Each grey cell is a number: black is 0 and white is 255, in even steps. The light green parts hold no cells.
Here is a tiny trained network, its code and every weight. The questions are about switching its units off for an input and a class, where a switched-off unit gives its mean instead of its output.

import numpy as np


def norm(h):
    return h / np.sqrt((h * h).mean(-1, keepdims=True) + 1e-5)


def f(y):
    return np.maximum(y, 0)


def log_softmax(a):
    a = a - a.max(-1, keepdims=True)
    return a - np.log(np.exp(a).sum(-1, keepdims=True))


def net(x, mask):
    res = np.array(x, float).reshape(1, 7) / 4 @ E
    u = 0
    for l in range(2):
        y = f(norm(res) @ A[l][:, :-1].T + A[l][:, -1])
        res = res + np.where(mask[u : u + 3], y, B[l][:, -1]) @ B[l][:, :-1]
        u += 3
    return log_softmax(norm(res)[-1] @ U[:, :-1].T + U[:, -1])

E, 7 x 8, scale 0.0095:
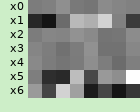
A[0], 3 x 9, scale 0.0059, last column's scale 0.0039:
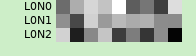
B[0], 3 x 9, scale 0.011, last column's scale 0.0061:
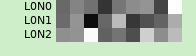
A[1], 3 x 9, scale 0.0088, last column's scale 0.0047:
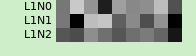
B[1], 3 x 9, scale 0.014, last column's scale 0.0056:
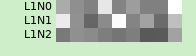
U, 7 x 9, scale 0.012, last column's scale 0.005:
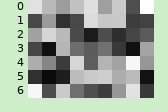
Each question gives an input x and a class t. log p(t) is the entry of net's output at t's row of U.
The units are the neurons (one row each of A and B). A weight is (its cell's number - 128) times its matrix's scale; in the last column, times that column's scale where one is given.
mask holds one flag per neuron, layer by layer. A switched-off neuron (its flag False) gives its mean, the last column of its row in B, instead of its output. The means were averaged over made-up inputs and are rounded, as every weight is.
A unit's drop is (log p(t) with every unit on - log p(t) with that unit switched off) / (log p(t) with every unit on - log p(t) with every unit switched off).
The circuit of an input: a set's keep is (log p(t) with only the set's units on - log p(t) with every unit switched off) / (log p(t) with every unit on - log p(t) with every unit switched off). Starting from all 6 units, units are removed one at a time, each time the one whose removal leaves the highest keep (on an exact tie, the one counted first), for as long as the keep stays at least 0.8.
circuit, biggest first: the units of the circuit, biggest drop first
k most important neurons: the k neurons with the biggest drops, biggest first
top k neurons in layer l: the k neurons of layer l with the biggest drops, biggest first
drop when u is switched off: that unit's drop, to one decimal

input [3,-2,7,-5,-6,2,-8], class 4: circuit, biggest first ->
L1N1, L0N0
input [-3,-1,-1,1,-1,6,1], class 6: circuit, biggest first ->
L0N2
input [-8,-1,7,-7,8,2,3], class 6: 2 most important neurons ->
L0N2, L1N0
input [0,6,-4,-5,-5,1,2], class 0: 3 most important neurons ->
L1N1, L0N0, L0N2
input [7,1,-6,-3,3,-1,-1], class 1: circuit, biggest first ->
L0N1, L1N1
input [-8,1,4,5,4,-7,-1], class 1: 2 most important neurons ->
L0N0, L0N2
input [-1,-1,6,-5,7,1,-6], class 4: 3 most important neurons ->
L1N1, L0N0, L0N2
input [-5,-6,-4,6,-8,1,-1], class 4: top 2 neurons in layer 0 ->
L0N2, L0N0
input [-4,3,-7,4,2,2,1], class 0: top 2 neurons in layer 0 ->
L0N0, L0N2
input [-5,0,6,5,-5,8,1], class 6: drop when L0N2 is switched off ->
0.5
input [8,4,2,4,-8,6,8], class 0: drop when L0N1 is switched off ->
0.0
